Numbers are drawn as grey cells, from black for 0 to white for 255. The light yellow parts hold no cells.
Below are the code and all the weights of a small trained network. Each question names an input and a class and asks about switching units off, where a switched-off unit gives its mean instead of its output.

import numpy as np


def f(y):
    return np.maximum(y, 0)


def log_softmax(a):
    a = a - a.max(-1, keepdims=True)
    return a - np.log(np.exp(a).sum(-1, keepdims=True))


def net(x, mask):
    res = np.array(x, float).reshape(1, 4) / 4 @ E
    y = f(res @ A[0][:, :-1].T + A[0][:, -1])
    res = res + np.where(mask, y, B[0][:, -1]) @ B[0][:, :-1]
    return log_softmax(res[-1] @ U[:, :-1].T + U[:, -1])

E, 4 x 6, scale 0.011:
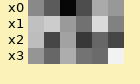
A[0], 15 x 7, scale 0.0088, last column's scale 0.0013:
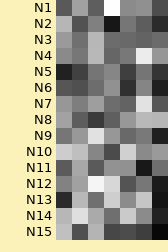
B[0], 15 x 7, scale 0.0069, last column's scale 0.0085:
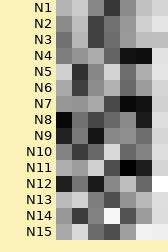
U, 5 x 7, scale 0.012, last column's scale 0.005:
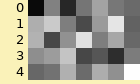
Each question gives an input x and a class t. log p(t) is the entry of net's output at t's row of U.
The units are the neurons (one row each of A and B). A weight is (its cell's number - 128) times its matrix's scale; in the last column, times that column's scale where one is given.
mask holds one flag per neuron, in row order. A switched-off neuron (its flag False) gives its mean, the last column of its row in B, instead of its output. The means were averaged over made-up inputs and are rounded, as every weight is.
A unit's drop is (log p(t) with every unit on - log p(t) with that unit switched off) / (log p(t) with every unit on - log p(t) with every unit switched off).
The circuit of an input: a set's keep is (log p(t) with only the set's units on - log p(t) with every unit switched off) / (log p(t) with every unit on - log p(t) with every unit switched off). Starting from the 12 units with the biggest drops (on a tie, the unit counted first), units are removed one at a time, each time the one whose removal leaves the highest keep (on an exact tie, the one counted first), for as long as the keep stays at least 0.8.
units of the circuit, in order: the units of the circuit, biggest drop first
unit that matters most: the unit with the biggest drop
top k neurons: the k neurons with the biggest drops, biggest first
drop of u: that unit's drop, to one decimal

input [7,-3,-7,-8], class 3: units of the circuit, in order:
(N11 N12)
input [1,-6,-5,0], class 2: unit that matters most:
N5
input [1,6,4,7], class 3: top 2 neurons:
(N4 N7)
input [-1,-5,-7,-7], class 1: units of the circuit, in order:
(N1 N13)
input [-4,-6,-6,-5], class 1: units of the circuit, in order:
(N1 N13)
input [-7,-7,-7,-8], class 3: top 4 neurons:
(N11 N1 N15 N2)
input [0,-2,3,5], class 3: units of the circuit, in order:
(N4 N7)
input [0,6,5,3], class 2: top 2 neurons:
(N10 N14)
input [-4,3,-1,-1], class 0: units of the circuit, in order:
(N12 N9)
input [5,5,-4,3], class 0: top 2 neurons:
(N8 N5)
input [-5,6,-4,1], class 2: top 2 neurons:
(N14 N8)
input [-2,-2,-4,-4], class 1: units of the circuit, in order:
(N1 N8)
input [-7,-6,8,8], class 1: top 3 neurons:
(N15 N3 N8)
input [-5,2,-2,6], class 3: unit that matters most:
N4
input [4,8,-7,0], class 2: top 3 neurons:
(N14 N10 N15)
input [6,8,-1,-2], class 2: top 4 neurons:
(N14 N10 N12 N9)
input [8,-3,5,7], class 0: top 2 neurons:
(N8 N2)
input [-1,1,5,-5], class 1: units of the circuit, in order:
(N15 N4)
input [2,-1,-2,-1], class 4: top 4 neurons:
(N12 N9 N15 N2)
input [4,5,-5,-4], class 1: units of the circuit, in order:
(N12)
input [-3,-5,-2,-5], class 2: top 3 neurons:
(N5 N4 N7)
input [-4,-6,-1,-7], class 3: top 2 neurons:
(N11 N14)
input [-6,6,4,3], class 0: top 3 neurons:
(N12 N9 N5)
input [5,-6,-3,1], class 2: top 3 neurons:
(N5 N12 N6)
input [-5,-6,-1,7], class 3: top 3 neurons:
(N4 N7 N14)
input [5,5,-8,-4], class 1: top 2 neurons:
(N1 N13)
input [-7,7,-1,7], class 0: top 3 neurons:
(N12 N9 N5)
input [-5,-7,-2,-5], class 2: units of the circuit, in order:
(N5)
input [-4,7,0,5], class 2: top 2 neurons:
(N14 N10)
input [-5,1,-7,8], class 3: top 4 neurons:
(N4 N7 N15 N2)
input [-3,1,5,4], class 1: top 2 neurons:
(N15 N8)
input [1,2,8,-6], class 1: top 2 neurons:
(N15 N2)
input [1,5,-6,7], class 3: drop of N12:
0.0
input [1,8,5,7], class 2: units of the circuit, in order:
(N10)
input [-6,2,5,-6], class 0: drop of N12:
0.4
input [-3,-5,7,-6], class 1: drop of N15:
0.5
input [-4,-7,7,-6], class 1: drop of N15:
0.6
